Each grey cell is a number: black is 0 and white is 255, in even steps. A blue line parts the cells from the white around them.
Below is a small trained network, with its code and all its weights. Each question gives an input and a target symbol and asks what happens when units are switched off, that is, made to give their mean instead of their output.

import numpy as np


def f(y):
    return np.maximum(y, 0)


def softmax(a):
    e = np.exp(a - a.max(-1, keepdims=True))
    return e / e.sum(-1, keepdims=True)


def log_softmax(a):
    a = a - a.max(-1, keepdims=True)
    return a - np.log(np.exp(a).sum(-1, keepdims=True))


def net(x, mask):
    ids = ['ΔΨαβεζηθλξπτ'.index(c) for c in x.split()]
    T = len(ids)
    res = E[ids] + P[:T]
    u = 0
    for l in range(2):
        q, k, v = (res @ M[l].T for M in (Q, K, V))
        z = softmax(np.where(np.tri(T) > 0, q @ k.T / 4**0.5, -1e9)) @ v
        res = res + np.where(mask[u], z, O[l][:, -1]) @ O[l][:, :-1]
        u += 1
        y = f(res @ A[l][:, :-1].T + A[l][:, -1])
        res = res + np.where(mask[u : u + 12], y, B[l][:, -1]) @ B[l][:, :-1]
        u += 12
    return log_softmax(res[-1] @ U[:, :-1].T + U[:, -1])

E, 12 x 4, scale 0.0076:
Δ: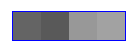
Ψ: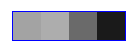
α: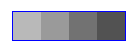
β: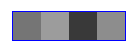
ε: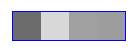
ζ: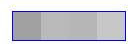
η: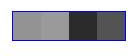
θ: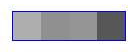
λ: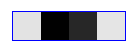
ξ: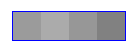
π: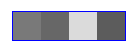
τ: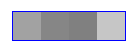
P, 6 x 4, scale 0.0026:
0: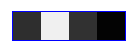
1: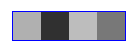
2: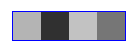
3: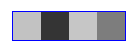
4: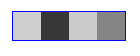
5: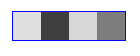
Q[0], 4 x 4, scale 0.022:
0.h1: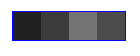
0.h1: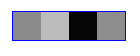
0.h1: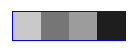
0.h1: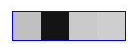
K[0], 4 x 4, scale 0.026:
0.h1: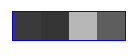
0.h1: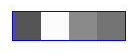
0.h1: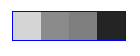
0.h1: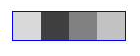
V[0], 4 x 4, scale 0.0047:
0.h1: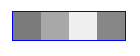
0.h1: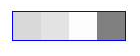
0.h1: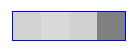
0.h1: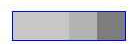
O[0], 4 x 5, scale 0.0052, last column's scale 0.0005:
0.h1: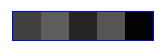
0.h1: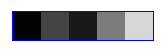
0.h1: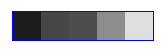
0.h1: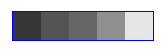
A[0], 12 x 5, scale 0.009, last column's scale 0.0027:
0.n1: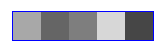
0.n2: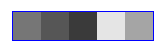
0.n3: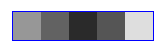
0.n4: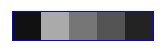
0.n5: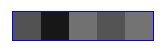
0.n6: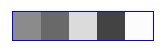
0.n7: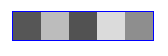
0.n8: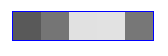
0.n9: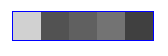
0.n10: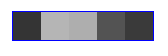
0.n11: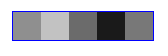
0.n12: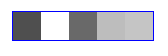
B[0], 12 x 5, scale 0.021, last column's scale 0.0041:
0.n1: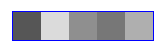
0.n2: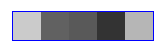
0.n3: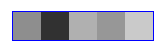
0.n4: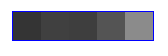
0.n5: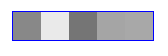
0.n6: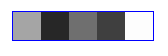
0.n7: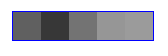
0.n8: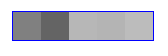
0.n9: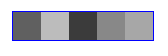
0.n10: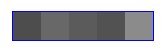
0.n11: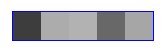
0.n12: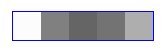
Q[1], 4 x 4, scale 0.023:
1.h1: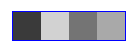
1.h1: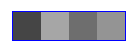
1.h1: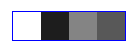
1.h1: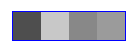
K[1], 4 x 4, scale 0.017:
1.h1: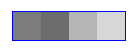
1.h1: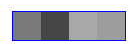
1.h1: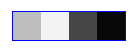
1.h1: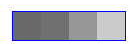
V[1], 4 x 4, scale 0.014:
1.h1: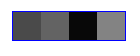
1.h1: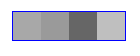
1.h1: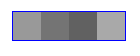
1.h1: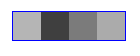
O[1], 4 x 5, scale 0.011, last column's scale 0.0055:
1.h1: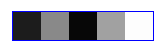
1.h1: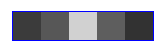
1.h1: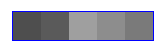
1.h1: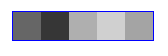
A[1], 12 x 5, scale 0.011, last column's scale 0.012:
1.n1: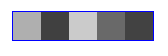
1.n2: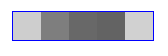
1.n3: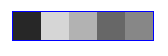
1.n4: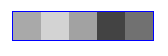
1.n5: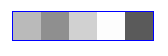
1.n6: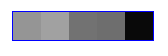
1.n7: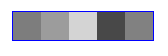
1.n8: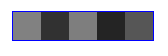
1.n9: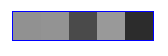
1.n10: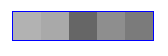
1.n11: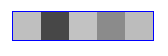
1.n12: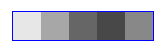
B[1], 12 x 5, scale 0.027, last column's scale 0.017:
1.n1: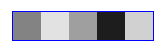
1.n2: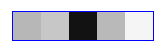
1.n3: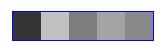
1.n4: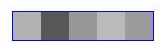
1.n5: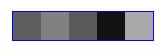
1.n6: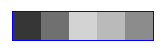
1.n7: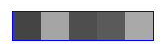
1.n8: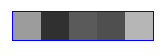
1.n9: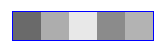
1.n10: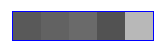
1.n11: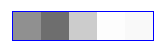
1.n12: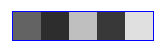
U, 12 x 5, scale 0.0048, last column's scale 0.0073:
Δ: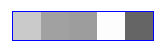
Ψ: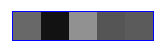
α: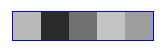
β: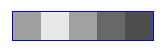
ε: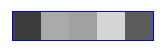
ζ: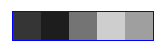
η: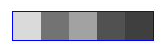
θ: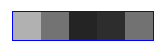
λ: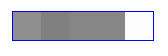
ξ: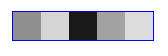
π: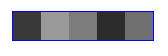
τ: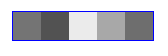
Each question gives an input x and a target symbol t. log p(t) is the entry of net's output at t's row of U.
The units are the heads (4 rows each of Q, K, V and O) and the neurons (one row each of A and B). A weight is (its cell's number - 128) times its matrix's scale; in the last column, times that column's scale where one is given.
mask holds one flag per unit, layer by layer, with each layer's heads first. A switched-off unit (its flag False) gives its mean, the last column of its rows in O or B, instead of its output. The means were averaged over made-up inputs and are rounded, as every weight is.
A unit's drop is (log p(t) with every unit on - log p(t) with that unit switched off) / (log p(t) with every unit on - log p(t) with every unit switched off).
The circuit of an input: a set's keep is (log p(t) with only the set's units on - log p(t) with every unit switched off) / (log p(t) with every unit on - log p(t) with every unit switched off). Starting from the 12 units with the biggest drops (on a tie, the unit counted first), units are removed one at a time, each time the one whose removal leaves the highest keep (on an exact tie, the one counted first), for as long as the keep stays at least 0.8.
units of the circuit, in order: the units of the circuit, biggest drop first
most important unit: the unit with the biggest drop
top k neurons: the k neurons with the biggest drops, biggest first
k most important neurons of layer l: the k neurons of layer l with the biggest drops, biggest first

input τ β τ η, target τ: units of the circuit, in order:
1.h1, 1.n2, 0.n12
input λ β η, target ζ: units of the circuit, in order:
1.h1, 0.n2
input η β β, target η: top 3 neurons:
1.n12, 0.n11, 1.n11
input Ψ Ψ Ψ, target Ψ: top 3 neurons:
1.n12, 0.n11, 1.n10
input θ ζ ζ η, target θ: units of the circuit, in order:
0.n11, 1.h1, 1.n12, 1.n2
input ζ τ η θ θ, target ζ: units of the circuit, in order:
0.h1, 1.h1, 1.n1
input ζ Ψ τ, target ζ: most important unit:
0.h1
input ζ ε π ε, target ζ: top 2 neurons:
0.n2, 1.n2
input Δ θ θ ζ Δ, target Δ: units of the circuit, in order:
1.n11, 1.h1
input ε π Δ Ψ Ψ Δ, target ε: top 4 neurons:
0.n12, 0.n4, 1.n9, 1.n2
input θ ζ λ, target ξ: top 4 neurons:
0.n1, 0.n9, 0.n2, 1.n11
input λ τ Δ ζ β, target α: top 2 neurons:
0.n9, 0.n3
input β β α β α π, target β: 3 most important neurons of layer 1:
1.n1, 1.n11, 1.n12
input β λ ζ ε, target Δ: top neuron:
0.n9
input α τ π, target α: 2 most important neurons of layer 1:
1.n12, 1.n2
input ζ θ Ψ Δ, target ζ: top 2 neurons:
0.n12, 0.n3
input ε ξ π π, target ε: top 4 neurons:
0.n12, 0.n4, 1.n9, 1.n2
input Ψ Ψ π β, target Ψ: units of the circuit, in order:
1.n12, 0.n11, 1.h1
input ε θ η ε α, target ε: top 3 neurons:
0.n12, 0.n4, 1.n9
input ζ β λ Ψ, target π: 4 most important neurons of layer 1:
1.n2, 1.n11, 1.n3, 1.n7
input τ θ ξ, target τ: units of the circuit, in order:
1.h1, 0.n12, 1.n2
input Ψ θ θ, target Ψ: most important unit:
1.n12
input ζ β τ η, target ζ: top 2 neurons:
1.n2, 1.n1
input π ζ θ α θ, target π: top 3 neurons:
1.n12, 1.n11, 1.n9
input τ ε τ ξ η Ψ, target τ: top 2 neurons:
0.n3, 0.n2
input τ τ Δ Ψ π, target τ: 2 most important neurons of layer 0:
0.n3, 0.n2
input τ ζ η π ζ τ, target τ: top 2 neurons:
0.n3, 0.n12
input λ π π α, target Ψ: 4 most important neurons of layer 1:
1.n2, 1.n8, 1.n11, 1.n1
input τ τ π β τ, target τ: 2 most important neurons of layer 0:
0.n8, 0.n12
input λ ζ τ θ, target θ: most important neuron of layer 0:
0.n9
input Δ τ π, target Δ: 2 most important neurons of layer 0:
0.n6, 0.n3
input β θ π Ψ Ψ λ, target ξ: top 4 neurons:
0.n1, 0.n9, 1.n11, 0.n2
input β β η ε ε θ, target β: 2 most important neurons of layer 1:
1.n1, 1.n11
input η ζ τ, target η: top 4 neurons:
1.n12, 0.n11, 1.n11, 1.n1
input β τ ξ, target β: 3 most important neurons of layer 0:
0.n12, 0.n11, 0.n9
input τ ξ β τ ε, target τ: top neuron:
1.n11
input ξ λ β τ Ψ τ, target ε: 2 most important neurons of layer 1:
1.n2, 1.n12
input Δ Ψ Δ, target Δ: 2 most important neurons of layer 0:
0.n3, 0.n12
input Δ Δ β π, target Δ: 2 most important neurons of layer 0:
0.n3, 0.n6
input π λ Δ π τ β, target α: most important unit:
0.n2
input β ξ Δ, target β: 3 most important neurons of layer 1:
1.n1, 1.n11, 1.n5
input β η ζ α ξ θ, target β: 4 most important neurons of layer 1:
1.n1, 1.n11, 1.n12, 1.n7
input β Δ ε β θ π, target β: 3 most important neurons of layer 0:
0.n12, 0.n11, 0.n9
